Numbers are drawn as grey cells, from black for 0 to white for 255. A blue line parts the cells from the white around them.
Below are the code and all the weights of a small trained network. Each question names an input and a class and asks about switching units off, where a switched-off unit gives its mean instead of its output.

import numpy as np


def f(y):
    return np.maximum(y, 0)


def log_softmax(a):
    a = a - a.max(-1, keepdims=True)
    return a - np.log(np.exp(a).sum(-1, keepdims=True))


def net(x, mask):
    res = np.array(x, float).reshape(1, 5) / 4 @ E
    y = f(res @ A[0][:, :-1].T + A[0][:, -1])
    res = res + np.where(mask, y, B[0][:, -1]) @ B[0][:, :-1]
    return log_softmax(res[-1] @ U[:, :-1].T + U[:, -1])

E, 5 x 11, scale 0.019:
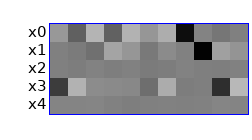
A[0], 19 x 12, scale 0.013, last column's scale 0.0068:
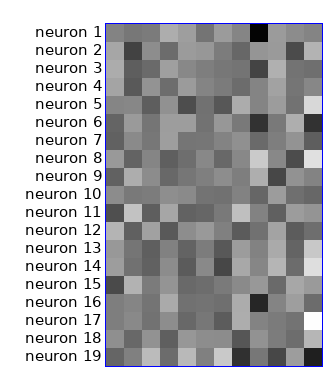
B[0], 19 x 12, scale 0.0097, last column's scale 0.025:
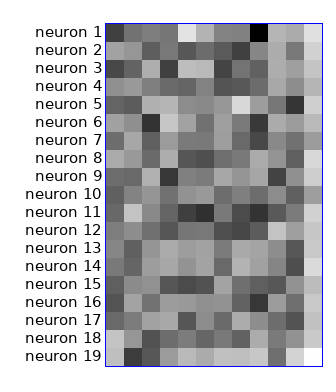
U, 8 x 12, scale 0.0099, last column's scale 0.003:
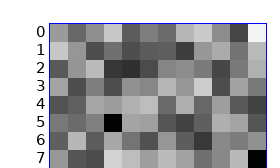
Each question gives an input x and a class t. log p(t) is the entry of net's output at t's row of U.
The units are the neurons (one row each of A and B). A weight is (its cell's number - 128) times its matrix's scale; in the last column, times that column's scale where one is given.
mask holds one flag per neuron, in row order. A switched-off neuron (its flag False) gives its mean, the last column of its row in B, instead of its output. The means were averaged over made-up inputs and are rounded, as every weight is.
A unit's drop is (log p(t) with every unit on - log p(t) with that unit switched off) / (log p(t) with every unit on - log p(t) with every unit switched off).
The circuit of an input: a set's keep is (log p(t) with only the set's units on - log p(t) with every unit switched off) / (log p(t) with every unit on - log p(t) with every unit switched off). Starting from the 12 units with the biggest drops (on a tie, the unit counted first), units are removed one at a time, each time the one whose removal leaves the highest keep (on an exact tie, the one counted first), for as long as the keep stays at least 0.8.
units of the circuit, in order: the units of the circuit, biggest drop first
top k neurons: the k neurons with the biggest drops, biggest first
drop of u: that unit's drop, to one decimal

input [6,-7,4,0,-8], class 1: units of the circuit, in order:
neuron 8
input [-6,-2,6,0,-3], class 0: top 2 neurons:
neuron 5; neuron 14
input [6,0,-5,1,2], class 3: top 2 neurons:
neuron 19; neuron 1
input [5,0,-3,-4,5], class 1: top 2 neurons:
neuron 1; neuron 2
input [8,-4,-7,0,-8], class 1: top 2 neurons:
neuron 2; neuron 12
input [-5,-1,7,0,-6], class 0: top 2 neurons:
neuron 1; neuron 5
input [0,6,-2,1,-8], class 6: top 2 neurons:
neuron 19; neuron 6
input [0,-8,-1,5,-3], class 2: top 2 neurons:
neuron 15; neuron 11
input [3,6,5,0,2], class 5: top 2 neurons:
neuron 3; neuron 5
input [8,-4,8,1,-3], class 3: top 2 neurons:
neuron 19; neuron 11
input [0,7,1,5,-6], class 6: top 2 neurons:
neuron 11; neuron 16
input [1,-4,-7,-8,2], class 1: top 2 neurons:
neuron 2; neuron 12
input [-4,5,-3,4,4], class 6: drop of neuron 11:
0.0
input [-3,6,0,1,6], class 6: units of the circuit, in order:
neuron 19
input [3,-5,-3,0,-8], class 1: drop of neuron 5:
0.1
